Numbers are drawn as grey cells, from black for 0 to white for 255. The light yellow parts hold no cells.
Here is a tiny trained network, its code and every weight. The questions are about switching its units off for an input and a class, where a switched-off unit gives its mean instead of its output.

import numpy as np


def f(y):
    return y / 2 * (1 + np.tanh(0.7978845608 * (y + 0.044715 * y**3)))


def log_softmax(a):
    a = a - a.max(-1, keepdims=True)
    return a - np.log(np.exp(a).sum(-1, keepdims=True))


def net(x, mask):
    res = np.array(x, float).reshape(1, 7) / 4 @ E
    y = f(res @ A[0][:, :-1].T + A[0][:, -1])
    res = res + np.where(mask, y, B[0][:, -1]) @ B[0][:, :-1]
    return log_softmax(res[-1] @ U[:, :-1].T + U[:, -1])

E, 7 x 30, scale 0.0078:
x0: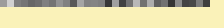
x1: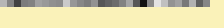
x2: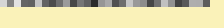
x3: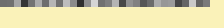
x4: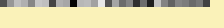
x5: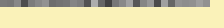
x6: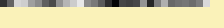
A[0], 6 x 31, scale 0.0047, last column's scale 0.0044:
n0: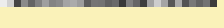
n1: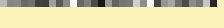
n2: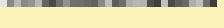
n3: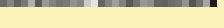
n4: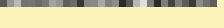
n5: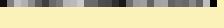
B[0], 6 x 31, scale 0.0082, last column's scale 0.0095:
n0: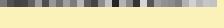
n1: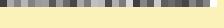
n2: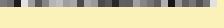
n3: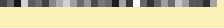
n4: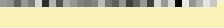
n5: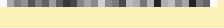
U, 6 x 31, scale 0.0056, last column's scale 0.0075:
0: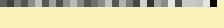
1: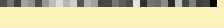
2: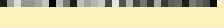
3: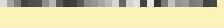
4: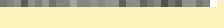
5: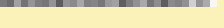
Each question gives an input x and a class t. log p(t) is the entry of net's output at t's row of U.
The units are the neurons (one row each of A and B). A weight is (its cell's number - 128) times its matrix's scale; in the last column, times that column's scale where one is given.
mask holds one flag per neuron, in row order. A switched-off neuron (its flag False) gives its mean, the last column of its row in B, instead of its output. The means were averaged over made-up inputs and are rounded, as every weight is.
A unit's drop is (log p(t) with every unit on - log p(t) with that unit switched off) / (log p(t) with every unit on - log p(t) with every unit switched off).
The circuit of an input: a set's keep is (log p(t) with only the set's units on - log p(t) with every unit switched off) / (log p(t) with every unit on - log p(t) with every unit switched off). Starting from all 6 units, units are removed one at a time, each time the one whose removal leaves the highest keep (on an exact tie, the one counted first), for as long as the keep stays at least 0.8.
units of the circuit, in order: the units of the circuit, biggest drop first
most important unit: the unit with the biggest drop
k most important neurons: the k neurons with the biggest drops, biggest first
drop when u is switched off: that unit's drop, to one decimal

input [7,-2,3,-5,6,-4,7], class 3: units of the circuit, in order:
(n5 n1)
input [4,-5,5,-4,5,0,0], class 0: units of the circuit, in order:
(n4)
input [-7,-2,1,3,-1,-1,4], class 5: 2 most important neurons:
(n4 n0)
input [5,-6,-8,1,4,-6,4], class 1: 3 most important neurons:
(n3 n0 n1)
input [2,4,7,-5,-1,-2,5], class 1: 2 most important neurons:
(n2 n4)
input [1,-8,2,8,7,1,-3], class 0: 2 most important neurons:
(n4 n1)
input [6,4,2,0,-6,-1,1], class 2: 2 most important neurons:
(n1 n4)
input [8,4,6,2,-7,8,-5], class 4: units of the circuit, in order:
(n0 n1)
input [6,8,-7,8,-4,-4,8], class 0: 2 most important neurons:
(n0 n2)
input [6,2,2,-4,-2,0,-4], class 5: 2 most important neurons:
(n5 n0)
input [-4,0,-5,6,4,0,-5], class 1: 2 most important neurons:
(n5 n1)
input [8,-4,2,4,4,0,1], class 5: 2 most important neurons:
(n4 n1)
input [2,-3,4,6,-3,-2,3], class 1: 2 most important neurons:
(n2 n0)
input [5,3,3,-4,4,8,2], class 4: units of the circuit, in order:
(n1)
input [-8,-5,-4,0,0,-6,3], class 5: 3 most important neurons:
(n4 n0 n2)
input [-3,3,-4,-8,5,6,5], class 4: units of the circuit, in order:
(n1 n5)
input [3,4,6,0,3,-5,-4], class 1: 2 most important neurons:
(n2 n5)
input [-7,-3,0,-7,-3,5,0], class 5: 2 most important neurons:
(n4 n0)
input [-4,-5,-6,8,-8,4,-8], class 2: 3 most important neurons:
(n1 n5 n2)
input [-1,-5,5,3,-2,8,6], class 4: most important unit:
n2
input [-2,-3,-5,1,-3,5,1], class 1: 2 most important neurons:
(n3 n0)
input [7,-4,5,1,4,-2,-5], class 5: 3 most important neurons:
(n4 n5 n1)
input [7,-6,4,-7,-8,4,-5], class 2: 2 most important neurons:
(n1 n0)
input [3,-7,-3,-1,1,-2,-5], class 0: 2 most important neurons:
(n4 n5)
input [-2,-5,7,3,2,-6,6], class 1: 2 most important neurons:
(n2 n0)
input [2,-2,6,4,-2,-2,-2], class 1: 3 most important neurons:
(n2 n5 n0)
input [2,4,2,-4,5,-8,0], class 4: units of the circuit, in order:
(n1)
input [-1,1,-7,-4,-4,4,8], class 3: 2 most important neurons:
(n5 n2)
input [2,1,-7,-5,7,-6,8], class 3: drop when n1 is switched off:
0.2
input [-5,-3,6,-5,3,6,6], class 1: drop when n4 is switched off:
0.1
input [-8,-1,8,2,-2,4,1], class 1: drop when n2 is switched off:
0.6
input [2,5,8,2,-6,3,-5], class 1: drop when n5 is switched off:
0.1
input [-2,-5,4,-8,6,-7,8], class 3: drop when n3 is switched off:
0.0
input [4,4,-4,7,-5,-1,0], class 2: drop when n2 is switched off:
0.2
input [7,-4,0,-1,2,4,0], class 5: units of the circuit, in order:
(n4)
